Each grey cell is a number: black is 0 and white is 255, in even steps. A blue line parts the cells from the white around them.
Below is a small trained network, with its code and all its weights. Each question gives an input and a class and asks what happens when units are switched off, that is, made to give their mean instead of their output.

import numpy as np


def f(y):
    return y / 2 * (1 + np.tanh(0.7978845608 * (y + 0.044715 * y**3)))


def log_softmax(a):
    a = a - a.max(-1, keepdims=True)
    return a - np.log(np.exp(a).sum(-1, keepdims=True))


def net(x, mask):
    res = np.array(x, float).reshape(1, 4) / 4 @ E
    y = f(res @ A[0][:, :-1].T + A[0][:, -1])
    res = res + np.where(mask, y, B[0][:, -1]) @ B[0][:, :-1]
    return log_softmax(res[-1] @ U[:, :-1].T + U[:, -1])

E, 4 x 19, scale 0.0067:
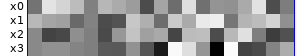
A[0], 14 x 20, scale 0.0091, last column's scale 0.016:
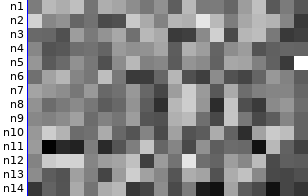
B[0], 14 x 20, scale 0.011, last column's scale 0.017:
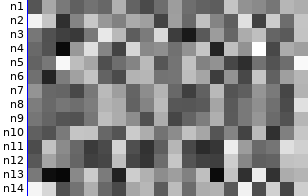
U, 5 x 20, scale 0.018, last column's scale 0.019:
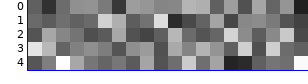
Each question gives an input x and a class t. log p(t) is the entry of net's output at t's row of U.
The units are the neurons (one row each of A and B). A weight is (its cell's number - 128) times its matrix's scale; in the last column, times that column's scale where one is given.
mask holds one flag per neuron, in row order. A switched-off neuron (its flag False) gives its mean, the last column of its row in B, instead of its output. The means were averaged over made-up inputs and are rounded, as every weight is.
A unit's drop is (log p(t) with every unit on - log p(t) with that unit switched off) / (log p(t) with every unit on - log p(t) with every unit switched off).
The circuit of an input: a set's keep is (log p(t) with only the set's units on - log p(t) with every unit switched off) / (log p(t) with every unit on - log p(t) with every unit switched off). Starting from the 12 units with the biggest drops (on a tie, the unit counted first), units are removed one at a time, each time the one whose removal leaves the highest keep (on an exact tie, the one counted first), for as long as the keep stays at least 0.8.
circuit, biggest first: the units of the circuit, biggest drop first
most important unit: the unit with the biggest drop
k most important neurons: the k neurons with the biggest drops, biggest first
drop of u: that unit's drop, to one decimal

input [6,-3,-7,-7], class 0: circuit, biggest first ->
(n6)
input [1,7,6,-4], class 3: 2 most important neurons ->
(n2 n10)
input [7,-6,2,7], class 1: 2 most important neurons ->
(n9 n8)
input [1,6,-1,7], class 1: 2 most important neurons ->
(n8 n7)
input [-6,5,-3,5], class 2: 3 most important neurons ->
(n11 n3 n14)
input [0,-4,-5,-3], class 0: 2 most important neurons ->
(n5 n6)
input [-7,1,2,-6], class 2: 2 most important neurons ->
(n11 n8)
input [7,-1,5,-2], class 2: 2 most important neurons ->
(n12 n1)
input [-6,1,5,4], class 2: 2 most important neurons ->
(n11 n10)
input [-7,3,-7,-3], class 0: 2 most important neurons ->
(n10 n6)
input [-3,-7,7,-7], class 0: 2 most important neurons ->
(n13 n4)
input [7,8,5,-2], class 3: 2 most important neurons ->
(n2 n11)
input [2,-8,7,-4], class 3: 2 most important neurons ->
(n14 n10)
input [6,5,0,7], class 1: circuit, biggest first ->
(n7)
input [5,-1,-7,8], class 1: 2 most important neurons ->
(n8 n9)
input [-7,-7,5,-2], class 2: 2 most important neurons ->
(n11 n2)
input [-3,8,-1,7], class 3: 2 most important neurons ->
(n2 n3)
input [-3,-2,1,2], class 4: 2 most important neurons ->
(n12 n3)
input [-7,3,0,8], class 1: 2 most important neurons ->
(n8 n7)
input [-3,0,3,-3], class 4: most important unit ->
n5
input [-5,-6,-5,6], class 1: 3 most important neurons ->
(n8 n9 n2)
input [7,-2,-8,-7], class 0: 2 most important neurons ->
(n6 n10)
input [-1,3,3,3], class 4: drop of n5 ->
0.4
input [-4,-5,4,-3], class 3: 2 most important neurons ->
(n14 n10)
